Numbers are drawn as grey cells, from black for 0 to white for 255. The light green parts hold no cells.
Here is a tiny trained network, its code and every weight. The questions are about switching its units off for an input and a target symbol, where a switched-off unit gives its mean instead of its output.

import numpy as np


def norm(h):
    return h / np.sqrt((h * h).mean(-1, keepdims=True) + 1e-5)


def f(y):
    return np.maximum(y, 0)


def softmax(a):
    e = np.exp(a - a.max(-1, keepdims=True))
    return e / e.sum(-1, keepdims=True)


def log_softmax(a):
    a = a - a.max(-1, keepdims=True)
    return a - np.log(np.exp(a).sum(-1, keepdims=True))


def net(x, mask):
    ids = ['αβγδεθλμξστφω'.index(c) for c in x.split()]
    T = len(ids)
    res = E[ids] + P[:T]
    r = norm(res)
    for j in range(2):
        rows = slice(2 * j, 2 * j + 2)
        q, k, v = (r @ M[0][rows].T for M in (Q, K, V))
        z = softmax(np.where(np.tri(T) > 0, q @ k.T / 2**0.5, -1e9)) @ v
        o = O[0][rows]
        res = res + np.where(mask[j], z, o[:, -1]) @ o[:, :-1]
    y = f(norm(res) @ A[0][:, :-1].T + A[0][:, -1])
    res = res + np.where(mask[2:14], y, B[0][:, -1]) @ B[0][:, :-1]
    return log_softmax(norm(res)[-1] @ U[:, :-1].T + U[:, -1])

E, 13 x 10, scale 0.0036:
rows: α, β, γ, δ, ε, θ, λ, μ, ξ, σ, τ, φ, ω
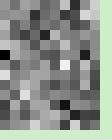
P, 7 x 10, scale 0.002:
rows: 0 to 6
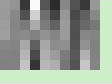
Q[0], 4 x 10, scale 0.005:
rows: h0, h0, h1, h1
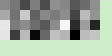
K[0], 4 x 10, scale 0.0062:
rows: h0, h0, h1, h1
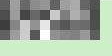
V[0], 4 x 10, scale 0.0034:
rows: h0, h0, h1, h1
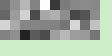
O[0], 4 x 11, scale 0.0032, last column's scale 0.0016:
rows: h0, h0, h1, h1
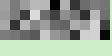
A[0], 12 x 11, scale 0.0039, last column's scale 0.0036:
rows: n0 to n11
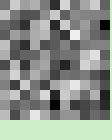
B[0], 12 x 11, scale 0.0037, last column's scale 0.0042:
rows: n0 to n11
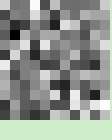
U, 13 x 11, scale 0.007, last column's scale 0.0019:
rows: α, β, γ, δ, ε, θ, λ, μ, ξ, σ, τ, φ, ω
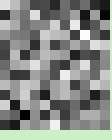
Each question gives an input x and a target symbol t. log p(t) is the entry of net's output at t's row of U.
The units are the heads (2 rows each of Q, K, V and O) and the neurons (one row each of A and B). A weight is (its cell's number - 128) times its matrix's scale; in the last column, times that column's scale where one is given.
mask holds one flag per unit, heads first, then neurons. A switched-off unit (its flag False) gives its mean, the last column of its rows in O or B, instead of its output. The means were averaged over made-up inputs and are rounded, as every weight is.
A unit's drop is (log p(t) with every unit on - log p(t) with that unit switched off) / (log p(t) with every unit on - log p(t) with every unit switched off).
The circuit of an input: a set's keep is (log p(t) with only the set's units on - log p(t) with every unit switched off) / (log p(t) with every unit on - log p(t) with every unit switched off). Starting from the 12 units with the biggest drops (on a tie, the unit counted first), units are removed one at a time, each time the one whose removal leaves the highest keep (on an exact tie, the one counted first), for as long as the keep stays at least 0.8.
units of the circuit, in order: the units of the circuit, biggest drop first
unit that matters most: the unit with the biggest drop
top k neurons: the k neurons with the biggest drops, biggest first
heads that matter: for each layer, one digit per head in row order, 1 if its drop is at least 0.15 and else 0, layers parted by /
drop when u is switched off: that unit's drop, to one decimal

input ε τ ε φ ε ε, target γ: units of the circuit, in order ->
[n9 h0]
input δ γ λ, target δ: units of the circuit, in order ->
[h0 h1]
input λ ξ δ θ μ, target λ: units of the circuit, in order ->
[h0 n1 n11]
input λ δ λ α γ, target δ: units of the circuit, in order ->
[h0 n10 n1]
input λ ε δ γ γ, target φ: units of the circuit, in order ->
[h0 n4]
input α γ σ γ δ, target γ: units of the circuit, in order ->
[h1]
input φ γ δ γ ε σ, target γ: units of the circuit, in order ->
[h0 n8]
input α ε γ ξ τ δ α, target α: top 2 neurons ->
[n8 n10]
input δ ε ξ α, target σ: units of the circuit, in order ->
[h1 h0]
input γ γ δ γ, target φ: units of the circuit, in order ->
[h0 n4 n1]
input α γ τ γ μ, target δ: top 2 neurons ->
[n11 n7]
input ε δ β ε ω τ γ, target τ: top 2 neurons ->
[n10 n11]
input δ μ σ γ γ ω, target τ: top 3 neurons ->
[n6 n10 n3]
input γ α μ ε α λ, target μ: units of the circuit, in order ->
[n2 h0]
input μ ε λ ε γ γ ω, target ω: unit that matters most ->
n11
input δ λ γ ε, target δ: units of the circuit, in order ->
[n10 h1]
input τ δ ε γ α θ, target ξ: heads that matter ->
01
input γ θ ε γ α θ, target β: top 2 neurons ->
[n4 n0]
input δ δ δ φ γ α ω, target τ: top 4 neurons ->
[n6 n10 n11 n3]
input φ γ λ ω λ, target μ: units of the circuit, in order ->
[n2]
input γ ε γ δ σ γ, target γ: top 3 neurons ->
[n8 n10 n11]
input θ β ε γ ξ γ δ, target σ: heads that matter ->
01
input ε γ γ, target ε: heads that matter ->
00
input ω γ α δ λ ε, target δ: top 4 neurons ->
[n10 n1 n5 n4]
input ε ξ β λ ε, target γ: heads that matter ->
00
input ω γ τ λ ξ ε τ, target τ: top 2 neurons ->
[n6 n3]
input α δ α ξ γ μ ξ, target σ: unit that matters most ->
h1
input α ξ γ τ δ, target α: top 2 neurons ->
[n10 n8]
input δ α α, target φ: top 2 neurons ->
[n4 n8]
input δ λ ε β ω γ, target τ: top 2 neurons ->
[n10 n8]
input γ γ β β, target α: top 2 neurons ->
[n6 n10]
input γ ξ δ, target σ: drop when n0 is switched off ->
0.1
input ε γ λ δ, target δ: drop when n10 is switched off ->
0.4
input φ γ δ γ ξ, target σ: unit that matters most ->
h0
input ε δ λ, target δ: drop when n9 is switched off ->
0.1
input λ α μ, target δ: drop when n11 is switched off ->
0.3
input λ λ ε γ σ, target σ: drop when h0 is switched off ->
0.2
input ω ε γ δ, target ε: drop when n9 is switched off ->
0.2
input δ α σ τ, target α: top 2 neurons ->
[n6 n5]
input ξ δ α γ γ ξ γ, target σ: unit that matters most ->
h1
